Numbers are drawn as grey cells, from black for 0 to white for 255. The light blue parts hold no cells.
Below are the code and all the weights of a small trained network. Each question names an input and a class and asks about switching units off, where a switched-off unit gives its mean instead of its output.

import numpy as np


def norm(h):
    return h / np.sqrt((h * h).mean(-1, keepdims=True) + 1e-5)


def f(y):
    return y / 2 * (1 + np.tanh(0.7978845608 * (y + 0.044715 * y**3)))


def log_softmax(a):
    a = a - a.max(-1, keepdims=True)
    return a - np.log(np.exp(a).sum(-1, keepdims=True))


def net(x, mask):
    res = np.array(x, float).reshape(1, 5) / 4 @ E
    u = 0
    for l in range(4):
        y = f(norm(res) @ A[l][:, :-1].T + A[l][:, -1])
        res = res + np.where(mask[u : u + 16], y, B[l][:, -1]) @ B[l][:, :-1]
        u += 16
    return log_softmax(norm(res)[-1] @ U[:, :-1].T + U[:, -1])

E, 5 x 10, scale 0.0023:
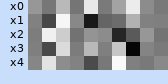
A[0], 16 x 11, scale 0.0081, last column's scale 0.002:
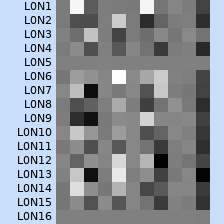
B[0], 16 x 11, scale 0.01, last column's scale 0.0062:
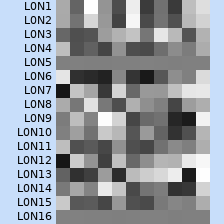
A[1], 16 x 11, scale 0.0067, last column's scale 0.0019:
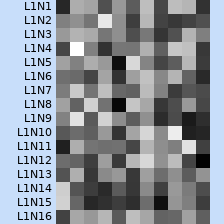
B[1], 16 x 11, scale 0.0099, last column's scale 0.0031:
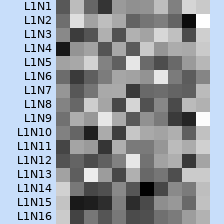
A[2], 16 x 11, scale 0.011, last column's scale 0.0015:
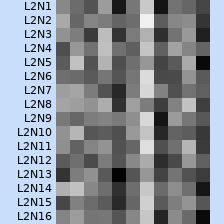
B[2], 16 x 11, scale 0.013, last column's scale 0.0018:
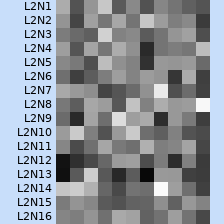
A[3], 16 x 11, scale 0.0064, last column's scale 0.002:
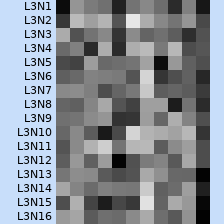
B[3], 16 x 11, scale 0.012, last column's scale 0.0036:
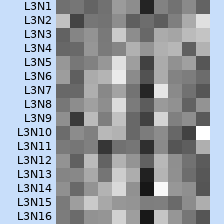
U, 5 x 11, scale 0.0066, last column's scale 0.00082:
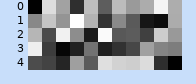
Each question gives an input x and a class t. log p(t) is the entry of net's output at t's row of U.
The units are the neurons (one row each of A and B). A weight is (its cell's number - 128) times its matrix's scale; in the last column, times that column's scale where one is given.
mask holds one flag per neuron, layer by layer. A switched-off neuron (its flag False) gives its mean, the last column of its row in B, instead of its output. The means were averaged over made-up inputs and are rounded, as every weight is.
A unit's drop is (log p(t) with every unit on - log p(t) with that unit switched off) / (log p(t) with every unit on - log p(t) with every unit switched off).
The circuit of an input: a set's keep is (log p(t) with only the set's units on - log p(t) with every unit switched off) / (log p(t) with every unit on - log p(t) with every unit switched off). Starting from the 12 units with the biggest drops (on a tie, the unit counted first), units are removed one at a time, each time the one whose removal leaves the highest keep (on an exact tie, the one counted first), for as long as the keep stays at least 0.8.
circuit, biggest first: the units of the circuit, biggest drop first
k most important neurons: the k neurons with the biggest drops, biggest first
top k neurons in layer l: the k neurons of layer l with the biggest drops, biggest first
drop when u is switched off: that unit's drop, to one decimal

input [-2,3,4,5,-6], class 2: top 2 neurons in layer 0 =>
[L0N2 L0N7]
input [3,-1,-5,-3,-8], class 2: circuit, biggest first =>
[L0N2]
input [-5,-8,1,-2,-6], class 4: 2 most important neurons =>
[L0N13 L0N1]
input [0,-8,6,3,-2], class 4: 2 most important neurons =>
[L0N13 L0N9]
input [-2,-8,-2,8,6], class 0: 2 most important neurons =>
[L0N12 L0N3]
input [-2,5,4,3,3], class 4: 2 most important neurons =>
[L0N3 L0N9]
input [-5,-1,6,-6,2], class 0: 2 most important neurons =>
[L0N7 L0N9]
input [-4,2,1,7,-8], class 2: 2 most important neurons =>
[L0N2 L0N8]
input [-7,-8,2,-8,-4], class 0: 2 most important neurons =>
[L0N7 L0N6]
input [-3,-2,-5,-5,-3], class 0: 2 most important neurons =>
[L0N7 L0N14]
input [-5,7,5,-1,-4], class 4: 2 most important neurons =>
[L0N3 L0N9]
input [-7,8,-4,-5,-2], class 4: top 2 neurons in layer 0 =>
[L0N3 L0N6]
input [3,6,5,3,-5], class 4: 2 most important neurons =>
[L0N3 L0N1]
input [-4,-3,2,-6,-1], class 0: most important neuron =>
[L0N7]
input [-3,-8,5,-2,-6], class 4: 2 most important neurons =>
[L0N13 L0N1]
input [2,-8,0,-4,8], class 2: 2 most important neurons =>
[L0N1 L0N3]
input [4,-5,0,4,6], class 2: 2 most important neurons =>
[L0N1 L0N7]
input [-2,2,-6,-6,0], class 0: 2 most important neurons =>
[L0N7 L0N14]
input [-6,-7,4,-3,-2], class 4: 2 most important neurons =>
[L0N13 L0N6]
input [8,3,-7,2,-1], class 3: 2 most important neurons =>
[L0N6 L0N14]
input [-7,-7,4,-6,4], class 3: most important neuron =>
[L0N12]
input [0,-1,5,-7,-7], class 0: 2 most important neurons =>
[L0N7 L0N1]
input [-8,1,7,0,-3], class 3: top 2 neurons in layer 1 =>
[L1N15 L1N14]
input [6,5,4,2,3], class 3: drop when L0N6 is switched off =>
1.0
